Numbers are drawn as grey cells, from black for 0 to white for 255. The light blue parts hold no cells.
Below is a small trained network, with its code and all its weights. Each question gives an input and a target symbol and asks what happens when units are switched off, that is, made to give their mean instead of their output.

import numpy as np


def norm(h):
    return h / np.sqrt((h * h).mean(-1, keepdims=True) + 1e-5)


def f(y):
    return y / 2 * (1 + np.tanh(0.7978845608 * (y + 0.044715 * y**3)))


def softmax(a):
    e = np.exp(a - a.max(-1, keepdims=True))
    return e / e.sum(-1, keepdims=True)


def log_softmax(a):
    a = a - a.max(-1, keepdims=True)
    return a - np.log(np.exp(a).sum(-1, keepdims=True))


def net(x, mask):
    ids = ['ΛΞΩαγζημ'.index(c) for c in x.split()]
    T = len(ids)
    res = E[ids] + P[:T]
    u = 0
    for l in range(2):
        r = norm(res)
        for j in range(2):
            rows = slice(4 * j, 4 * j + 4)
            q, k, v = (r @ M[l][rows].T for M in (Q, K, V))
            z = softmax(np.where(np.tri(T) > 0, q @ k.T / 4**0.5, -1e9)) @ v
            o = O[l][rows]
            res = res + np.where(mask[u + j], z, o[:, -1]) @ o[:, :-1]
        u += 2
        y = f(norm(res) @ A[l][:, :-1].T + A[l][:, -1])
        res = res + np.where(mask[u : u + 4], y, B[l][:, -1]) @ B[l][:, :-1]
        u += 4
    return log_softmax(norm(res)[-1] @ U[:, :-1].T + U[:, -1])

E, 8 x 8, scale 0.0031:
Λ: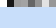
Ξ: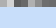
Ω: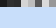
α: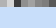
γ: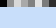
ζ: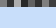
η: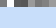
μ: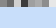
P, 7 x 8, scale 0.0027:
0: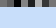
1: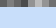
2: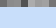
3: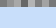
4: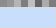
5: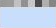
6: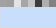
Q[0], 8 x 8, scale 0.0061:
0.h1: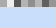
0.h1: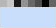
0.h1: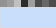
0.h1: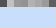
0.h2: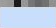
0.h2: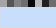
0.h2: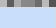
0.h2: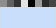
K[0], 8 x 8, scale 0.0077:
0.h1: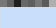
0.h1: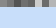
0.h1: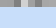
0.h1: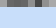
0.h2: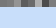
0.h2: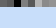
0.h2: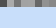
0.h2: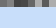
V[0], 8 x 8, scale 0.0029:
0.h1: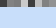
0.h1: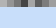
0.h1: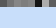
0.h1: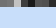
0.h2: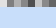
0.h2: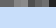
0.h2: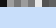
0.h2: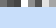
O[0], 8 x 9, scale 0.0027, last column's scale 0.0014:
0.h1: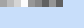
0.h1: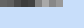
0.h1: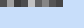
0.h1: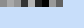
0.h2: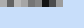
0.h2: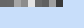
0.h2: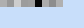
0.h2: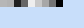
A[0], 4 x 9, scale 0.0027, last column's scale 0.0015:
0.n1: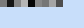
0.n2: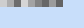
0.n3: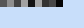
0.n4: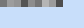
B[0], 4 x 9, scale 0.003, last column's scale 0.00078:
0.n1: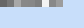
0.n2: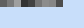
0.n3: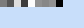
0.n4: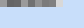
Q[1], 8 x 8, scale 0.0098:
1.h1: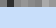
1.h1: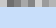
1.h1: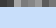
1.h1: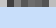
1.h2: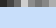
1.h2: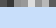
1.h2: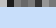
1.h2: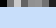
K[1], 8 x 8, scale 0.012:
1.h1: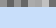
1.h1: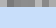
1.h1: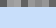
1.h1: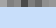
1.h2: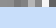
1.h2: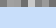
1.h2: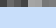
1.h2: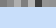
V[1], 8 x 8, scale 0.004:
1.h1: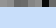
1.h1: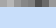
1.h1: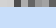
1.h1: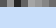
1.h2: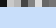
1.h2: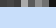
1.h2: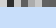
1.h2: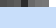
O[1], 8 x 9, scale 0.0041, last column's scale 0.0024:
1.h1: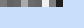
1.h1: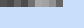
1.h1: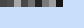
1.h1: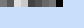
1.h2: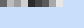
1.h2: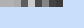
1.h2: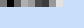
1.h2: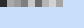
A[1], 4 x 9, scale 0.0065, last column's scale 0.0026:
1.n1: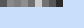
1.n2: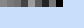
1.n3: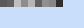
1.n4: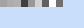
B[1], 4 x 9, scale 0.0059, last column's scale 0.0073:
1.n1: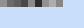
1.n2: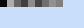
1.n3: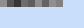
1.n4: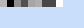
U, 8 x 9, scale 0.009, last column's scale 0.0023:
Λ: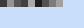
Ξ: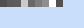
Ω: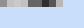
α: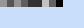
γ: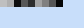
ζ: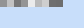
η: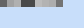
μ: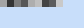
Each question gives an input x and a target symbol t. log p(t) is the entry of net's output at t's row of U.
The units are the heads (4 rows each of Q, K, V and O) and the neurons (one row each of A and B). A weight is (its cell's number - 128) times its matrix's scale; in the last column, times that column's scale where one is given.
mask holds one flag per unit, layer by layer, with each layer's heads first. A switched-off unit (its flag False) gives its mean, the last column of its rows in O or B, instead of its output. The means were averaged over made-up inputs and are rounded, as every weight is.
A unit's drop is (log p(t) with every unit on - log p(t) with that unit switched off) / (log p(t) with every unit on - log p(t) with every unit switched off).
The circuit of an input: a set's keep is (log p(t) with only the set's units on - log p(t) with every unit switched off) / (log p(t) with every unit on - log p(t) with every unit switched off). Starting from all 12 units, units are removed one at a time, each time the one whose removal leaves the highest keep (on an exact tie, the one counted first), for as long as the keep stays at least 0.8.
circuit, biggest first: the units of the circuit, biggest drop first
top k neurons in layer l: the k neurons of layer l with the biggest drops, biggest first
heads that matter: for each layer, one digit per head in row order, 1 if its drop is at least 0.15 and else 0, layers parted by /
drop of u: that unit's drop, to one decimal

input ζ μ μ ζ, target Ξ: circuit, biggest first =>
[1.h2; 1.n4]
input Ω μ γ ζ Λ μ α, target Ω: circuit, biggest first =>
[1.h1; 1.n4]
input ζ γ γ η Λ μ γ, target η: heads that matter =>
01 / 01
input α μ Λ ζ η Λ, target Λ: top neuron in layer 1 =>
[1.n2]
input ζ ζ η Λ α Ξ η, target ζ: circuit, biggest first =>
[1.h2; 1.n4]
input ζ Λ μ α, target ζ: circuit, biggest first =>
[1.n4; 1.h2]
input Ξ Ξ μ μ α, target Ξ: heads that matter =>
00 / 01
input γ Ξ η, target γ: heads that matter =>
11 / 01
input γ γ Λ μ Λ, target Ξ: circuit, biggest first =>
[1.h2; 0.h2; 1.n4]
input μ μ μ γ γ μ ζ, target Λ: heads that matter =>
00 / 00
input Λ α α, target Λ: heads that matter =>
00 / 11
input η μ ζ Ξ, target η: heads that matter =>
01 / 11
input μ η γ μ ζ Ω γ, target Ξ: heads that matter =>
01 / 01
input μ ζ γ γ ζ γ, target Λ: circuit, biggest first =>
[0.h1; 1.n4]
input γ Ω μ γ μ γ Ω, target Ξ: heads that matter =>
01 / 00
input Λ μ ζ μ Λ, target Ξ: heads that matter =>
01 / 01
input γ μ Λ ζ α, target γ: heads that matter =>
11 / 01
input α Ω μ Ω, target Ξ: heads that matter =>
01 / 10
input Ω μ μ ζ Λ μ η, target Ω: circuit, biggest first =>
[1.h1]
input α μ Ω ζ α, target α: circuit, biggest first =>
[1.h1]
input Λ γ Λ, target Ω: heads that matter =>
00 / 01
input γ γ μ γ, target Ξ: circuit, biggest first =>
[1.n4; 1.h2]
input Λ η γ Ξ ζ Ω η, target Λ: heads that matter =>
00 / 11
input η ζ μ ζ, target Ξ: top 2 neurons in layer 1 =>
[1.n4; 1.n3]
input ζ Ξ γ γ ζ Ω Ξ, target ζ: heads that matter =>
10 / 10
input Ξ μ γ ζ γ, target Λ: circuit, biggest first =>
[1.n4; 1.n1]
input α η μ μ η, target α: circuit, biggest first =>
[1.h1]
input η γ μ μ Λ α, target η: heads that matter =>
01 / 11
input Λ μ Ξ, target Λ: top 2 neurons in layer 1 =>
[1.n2; 1.n4]
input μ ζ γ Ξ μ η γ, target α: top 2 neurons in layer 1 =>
[1.n1; 1.n4]
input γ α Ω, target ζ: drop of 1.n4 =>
0.6
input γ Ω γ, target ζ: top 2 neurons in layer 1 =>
[1.n4; 1.n1]
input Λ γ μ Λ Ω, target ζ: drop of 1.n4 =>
0.7
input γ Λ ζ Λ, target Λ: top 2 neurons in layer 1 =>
[1.n2; 1.n4]
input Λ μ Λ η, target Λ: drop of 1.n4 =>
0.2
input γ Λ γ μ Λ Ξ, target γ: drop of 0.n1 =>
0.0
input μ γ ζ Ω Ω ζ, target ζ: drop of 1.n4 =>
0.4
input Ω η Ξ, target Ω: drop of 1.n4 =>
0.1
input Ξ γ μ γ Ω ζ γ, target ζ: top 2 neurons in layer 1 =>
[1.n4; 1.n2]
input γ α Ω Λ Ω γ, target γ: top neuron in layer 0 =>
[0.n2]
